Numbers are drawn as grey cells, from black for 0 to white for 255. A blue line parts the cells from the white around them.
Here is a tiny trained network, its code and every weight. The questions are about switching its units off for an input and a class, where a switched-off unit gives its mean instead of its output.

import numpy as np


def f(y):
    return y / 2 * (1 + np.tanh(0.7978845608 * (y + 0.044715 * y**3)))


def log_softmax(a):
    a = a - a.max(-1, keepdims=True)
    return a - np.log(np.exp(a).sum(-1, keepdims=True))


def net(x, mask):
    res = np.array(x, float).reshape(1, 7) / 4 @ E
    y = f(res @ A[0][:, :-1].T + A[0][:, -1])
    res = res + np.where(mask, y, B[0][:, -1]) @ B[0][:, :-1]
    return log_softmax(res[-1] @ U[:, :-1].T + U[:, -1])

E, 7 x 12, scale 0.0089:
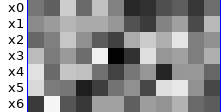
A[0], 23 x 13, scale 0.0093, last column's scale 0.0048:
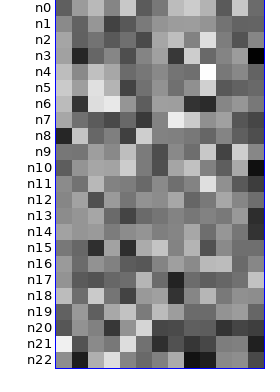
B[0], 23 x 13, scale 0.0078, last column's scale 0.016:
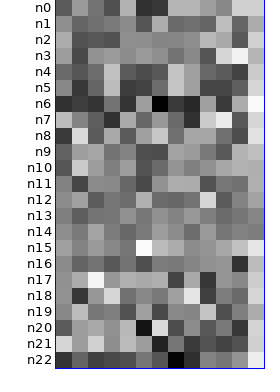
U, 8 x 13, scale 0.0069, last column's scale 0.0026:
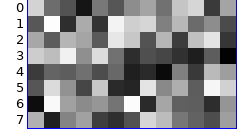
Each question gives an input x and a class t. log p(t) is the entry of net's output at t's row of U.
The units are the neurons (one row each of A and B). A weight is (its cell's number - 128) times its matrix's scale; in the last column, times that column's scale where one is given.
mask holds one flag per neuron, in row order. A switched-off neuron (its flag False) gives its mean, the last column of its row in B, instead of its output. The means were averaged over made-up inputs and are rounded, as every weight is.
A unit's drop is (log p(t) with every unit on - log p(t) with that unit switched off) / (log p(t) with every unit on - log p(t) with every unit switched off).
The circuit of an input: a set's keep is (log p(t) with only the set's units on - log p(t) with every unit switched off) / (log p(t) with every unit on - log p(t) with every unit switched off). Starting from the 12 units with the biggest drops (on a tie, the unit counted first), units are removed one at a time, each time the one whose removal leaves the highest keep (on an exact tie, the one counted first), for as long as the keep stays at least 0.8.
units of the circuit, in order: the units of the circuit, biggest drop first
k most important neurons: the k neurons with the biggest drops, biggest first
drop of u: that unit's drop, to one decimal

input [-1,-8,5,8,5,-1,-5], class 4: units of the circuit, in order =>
(n6)
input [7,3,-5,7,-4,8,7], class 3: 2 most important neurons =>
(n21, n20)
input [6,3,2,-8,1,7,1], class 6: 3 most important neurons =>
(n20, n17, n6)
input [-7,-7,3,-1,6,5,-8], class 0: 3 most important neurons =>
(n7, n2, n16)
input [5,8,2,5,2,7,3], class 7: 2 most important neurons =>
(n5, n4)
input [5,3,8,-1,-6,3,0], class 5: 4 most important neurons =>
(n0, n9, n10, n16)
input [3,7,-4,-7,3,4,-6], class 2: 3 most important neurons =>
(n3, n18, n17)
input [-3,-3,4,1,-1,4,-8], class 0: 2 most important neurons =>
(n7, n2)
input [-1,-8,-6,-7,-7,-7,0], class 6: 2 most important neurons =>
(n20, n17)
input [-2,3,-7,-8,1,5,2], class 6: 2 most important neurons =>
(n20, n8)
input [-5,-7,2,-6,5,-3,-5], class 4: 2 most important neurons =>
(n22, n6)
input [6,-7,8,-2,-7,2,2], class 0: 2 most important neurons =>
(n17, n7)
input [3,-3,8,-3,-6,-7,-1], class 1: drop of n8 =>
0.2
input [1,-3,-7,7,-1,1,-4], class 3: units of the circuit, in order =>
(n21)
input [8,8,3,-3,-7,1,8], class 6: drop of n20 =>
0.2
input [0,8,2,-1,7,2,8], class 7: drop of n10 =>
0.0
